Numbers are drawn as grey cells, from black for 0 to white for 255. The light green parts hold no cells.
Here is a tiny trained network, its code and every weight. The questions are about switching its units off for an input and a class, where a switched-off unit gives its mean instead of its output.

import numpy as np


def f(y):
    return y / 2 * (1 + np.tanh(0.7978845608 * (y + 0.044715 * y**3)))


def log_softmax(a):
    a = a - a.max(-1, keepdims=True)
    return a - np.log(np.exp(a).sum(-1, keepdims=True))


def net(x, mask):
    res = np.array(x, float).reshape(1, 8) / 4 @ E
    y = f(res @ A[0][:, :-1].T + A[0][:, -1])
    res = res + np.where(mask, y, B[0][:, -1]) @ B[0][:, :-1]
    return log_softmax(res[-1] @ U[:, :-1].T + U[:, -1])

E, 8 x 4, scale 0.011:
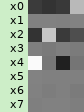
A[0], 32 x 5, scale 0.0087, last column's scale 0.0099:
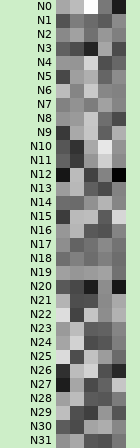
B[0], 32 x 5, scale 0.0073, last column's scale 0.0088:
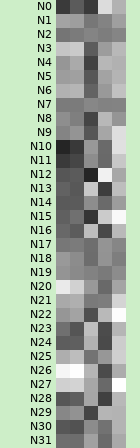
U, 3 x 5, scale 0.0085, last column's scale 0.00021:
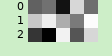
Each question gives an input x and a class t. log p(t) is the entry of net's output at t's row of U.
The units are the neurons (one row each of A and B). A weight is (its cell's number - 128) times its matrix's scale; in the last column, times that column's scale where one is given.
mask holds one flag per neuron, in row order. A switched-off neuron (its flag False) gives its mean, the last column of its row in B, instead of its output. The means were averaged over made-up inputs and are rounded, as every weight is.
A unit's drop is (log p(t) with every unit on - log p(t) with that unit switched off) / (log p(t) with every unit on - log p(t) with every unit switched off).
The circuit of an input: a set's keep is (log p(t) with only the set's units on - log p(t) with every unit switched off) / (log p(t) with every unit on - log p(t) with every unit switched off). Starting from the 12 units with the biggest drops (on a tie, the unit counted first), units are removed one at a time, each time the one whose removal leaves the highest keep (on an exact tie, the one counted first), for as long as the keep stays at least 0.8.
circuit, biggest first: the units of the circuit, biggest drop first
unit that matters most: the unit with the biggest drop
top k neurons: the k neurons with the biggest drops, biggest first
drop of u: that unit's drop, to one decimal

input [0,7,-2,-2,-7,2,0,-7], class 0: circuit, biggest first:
(N15)
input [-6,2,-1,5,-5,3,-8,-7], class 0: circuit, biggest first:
(N0 N15)
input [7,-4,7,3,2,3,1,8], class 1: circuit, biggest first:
(N27 N20)
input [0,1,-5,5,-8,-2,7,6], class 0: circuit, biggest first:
(N15 N9)
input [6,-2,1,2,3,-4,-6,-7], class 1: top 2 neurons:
(N20 N15)
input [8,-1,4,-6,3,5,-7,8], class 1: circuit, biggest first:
(N20 N27)
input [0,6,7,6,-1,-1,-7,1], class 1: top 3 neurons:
(N27 N0 N10)
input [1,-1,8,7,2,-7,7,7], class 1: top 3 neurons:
(N27 N10 N11)
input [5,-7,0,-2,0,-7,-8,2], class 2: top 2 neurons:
(N22 N15)
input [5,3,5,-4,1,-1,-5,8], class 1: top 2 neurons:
(N27 N20)
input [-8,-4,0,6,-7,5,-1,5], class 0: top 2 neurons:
(N0 N15)
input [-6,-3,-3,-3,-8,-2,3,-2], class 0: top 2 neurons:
(N0 N15)
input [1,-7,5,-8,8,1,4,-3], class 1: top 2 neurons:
(N10 N21)
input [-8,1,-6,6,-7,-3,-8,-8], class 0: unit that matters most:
N0
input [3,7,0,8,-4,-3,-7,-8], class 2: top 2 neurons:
(N22 N10)
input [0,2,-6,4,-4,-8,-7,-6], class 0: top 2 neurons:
(N22 N13)
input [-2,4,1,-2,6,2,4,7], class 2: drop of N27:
0.1
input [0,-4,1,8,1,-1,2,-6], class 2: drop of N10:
-0.2
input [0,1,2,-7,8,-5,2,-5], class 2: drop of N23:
0.1
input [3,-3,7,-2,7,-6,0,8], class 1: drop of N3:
0.0
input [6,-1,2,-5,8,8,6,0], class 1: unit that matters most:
N20
